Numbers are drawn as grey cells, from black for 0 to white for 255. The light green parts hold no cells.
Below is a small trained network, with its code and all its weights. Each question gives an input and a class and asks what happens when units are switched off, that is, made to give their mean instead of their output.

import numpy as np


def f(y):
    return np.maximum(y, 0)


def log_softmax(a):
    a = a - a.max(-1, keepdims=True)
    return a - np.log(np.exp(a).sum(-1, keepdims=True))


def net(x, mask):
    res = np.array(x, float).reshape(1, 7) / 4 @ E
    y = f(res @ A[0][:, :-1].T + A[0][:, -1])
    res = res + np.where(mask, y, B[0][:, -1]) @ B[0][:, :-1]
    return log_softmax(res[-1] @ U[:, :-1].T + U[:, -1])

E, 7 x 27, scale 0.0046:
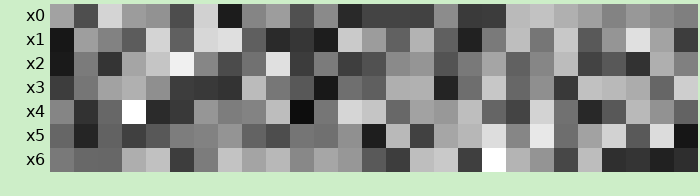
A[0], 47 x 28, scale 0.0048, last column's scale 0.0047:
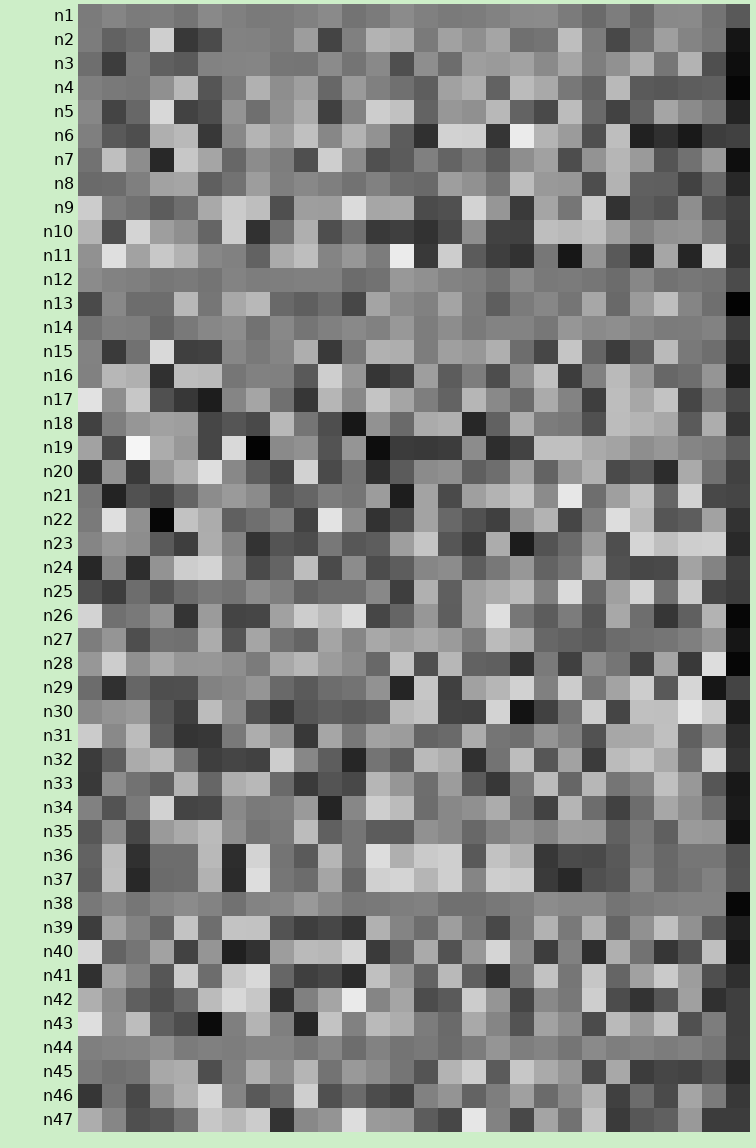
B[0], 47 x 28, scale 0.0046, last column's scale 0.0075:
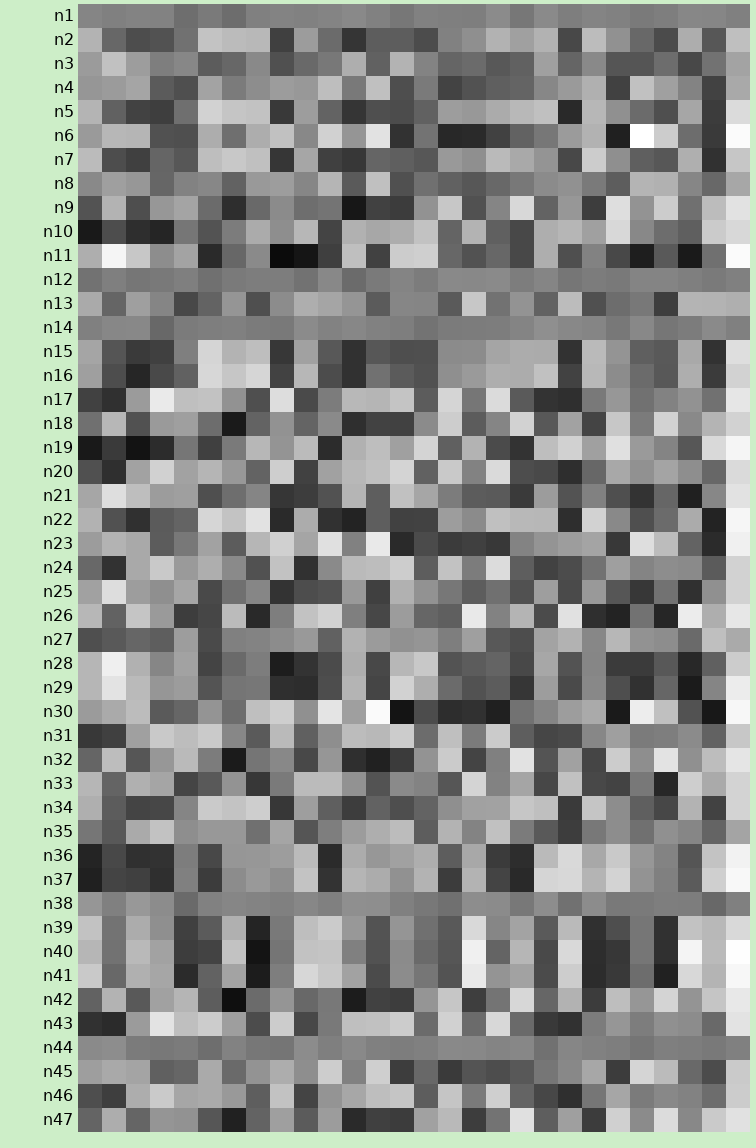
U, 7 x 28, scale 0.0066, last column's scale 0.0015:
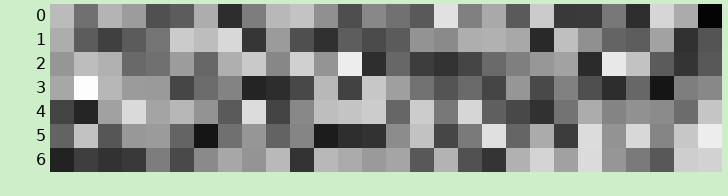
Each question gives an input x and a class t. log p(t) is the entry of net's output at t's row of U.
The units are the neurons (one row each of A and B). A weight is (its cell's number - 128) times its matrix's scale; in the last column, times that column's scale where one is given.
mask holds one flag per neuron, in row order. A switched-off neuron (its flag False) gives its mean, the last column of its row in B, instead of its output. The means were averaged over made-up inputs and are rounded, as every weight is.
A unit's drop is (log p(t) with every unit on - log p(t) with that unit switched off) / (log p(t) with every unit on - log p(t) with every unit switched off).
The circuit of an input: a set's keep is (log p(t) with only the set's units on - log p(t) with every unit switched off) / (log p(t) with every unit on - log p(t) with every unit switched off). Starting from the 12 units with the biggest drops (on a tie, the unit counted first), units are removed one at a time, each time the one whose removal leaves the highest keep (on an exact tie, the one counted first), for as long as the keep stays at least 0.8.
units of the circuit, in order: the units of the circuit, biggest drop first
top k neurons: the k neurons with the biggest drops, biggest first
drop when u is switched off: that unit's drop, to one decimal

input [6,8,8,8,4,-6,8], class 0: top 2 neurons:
n41, n39
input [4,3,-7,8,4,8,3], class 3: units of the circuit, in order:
n29
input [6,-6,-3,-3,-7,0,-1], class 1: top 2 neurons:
n22, n16
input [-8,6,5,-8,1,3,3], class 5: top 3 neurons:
n47, n42, n9
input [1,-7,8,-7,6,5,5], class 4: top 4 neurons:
n20, n46, n24, n41
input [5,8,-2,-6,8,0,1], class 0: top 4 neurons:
n41, n39, n33, n22
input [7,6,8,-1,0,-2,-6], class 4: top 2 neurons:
n20, n24
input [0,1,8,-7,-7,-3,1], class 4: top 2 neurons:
n20, n24
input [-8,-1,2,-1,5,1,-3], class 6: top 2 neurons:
n37, n36
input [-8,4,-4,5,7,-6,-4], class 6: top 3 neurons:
n37, n36, n22
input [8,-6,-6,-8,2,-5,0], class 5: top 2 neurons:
n9, n42
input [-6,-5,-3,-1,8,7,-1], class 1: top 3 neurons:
n15, n5, n34
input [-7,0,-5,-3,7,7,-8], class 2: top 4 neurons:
n30, n23, n22, n16
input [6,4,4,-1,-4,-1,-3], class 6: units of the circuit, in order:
n19
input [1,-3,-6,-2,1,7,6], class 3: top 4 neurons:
n29, n21, n25, n30
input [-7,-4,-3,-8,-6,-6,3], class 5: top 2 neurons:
n42, n47
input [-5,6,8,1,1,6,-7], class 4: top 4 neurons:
n20, n46, n24, n6
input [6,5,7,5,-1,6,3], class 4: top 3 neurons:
n20, n46, n24
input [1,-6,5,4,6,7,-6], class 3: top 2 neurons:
n29, n21
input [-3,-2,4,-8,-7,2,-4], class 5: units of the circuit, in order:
n42
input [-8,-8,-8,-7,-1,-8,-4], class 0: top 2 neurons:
n26, n40
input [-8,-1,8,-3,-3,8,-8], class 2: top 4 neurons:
n30, n23, n11, n28
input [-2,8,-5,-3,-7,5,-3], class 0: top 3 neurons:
n41, n39, n33
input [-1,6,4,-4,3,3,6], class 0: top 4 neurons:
n41, n39, n30, n33
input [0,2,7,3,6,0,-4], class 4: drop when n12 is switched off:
0.0
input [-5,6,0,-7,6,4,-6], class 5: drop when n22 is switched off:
0.1
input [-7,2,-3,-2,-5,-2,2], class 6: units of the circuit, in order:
n37
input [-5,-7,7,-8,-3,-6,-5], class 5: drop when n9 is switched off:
0.8
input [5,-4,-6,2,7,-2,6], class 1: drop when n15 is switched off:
0.3
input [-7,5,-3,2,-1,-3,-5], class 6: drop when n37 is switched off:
0.7
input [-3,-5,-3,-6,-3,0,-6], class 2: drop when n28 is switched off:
-0.1
